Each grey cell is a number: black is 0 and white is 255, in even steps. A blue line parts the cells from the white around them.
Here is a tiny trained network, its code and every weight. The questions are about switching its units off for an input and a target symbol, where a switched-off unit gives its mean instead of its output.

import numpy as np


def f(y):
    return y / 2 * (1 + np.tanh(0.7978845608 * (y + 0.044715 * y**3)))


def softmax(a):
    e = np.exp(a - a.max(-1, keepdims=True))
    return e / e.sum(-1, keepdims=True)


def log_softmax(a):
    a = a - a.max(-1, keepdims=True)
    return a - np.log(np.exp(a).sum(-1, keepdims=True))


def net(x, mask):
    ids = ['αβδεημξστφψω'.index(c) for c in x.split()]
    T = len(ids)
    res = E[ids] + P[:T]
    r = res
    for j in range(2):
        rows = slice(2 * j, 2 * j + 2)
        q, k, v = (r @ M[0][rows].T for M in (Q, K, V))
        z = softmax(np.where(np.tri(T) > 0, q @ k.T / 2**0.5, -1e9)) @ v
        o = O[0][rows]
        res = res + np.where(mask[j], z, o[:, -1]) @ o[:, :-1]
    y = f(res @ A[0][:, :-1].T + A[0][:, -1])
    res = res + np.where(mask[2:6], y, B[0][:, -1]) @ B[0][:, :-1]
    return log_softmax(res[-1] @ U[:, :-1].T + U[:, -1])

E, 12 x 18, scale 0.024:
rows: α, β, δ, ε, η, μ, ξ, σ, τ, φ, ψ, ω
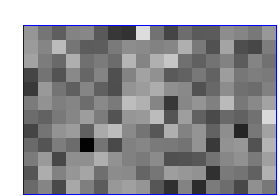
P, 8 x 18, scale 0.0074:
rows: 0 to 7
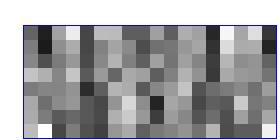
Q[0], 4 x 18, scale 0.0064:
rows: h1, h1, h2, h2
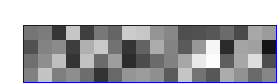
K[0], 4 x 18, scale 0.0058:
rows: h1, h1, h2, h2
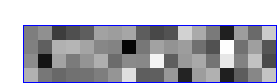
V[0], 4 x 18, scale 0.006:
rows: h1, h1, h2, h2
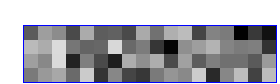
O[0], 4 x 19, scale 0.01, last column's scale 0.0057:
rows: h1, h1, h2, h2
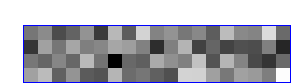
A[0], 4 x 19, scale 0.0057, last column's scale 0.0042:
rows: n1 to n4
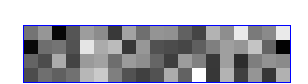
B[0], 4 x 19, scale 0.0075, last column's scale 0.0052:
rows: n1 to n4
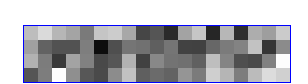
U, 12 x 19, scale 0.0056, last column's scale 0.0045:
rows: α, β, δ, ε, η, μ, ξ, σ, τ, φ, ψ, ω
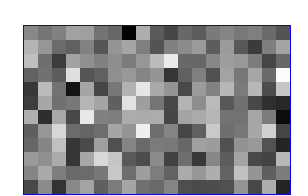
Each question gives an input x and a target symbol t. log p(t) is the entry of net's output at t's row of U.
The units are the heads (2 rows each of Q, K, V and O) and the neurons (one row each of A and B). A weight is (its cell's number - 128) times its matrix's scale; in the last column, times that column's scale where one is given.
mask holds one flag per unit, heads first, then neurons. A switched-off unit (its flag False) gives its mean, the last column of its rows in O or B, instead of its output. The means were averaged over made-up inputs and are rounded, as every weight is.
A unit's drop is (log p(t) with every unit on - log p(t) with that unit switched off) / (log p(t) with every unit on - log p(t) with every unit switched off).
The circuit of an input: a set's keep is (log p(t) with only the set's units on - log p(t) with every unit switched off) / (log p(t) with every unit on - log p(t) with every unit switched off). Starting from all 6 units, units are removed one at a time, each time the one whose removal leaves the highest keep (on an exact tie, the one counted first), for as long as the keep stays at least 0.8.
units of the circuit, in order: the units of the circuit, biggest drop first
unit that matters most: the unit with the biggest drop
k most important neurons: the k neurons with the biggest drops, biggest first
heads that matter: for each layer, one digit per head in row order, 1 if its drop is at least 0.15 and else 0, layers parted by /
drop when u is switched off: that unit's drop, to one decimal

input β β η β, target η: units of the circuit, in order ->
(h1; h2)
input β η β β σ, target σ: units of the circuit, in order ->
(n4; h2)
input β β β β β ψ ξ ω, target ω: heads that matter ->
11
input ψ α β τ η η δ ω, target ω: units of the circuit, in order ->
(h1; h2)
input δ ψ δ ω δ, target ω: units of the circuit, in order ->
(h1; h2)
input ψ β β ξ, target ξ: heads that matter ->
10
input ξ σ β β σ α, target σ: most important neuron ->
(n3)
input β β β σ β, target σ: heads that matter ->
01
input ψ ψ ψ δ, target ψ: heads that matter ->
01
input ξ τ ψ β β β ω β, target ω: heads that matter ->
11
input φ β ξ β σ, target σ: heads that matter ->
00
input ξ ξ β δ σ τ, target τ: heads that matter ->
10
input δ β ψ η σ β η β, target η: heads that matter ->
10
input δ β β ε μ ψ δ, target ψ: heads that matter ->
01
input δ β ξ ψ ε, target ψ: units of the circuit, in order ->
(h2)
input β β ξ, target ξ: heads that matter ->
11
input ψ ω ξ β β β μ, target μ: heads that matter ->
10
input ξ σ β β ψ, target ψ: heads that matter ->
01
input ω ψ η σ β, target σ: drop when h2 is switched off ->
0.9
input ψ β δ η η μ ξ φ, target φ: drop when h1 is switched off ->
0.4
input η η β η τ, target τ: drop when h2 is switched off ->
0.1
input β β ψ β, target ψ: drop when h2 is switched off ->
1.0
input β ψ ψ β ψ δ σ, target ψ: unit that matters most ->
h2
